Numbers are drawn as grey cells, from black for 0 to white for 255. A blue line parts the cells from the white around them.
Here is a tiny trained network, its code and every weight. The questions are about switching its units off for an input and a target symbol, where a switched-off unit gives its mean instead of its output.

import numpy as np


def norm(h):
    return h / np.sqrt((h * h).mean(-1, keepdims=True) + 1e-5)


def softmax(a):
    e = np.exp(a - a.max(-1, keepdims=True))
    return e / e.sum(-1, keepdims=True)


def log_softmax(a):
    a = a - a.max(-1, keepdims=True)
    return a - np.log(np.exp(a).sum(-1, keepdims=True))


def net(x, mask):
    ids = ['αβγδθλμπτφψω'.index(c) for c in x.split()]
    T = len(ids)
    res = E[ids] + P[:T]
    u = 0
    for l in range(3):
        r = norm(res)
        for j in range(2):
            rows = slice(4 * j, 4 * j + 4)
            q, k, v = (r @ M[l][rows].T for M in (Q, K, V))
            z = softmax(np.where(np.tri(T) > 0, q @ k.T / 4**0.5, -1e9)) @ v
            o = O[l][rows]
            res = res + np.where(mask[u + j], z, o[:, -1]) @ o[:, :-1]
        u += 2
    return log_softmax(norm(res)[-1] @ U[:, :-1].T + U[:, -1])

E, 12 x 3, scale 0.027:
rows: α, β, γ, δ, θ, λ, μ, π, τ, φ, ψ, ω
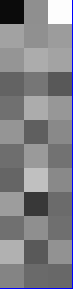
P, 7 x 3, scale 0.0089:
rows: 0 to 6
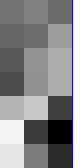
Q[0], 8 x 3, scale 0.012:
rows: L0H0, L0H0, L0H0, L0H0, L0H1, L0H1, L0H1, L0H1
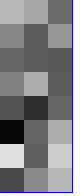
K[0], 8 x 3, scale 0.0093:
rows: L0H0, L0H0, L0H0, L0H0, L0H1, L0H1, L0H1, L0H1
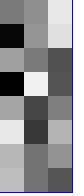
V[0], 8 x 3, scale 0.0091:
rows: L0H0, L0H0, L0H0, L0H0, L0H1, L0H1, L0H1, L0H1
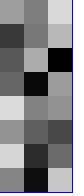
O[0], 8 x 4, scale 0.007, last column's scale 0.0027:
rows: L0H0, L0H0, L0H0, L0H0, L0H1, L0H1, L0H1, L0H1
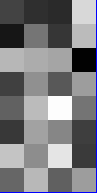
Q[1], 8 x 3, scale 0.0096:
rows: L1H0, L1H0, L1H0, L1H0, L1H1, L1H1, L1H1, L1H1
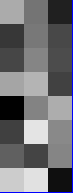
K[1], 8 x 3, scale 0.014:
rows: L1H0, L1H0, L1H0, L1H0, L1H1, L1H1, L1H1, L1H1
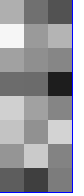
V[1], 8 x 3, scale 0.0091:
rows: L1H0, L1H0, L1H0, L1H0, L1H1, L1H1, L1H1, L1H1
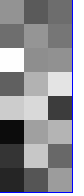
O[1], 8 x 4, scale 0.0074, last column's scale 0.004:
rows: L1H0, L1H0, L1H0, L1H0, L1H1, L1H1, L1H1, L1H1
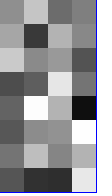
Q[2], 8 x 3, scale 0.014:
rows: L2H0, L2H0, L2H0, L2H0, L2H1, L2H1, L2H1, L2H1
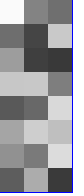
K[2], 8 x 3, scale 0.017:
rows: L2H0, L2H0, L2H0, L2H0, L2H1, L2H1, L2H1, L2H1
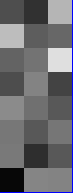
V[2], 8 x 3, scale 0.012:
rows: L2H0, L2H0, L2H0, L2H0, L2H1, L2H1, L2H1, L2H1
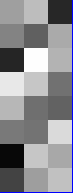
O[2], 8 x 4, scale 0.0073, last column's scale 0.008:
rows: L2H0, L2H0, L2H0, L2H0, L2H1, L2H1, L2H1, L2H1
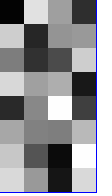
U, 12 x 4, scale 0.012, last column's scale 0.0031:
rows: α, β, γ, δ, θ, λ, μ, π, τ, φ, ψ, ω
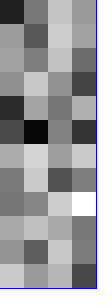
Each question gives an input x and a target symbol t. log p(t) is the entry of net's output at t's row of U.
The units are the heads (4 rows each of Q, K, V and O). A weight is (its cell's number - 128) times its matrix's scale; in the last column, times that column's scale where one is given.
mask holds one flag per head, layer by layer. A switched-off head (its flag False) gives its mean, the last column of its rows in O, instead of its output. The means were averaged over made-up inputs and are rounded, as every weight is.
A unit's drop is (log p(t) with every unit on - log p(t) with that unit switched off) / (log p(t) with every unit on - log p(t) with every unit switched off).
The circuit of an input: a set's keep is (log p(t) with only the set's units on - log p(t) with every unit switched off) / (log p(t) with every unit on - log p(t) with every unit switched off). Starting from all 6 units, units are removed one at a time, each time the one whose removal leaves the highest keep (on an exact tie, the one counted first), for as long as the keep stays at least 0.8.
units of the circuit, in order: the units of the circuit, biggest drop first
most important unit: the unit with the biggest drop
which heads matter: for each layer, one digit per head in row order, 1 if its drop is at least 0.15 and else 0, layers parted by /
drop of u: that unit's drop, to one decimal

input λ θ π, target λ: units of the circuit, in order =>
L0H1, L1H0
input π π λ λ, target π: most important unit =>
L0H0
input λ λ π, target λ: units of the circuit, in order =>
L0H1, L1H0, L2H0
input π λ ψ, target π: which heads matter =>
11 / 01 / 10
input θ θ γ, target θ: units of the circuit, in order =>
L0H1, L2H0, L2H1
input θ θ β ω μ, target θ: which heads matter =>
01 / 10 / 11
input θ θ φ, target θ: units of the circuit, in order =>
L0H1, L2H0, L2H1
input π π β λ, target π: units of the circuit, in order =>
L0H0, L1H1, L0H1, L1H0
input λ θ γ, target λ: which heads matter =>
11 / 11 / 00
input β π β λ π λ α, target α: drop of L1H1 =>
-0.1
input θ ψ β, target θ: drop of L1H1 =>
0.2
